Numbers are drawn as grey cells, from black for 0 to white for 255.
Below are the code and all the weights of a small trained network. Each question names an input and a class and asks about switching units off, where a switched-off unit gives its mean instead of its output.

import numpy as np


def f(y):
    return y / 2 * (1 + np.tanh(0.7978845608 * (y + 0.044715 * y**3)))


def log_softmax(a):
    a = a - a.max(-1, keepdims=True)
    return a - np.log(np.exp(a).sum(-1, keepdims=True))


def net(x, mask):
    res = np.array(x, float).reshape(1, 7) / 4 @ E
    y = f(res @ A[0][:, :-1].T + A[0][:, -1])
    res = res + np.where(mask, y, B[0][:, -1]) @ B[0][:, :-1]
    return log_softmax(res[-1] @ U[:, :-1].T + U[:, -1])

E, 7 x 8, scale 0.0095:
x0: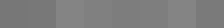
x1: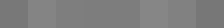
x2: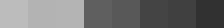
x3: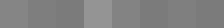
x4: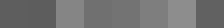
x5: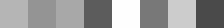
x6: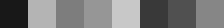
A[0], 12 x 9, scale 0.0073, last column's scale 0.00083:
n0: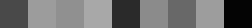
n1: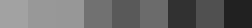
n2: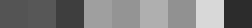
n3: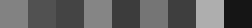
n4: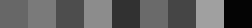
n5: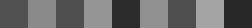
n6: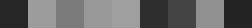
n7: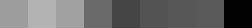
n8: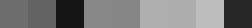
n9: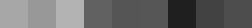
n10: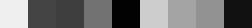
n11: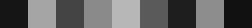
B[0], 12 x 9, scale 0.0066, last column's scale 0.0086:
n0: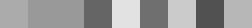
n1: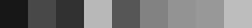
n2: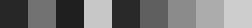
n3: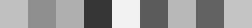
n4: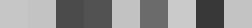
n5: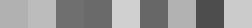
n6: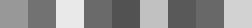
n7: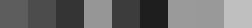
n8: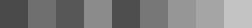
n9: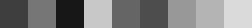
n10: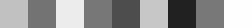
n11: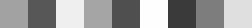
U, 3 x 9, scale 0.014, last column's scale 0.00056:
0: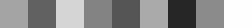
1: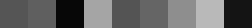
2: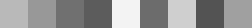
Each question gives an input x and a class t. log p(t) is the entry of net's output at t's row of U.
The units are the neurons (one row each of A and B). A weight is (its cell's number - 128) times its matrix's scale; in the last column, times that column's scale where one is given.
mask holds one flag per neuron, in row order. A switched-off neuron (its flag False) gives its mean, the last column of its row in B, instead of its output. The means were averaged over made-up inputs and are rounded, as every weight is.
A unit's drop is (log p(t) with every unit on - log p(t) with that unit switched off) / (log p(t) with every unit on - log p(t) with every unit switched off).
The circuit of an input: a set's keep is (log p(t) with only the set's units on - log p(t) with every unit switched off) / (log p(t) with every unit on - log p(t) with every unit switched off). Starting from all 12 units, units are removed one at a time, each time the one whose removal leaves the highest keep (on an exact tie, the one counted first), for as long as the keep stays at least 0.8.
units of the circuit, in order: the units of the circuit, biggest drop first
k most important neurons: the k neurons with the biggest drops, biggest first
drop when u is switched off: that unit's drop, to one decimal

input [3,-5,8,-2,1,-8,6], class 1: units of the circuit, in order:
n9
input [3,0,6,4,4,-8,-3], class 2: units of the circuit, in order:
n3, n4
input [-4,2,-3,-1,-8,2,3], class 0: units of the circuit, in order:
n9, n4
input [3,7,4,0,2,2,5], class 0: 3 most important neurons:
n6, n11, n2
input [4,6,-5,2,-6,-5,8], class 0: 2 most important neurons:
n11, n6
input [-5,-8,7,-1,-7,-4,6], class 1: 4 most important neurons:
n9, n7, n1, n10
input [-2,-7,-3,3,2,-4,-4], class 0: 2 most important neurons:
n10, n9
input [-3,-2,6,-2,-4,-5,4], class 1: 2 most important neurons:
n9, n1
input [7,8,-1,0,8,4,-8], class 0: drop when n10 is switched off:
0.1
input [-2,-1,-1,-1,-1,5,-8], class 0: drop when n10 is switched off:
0.2
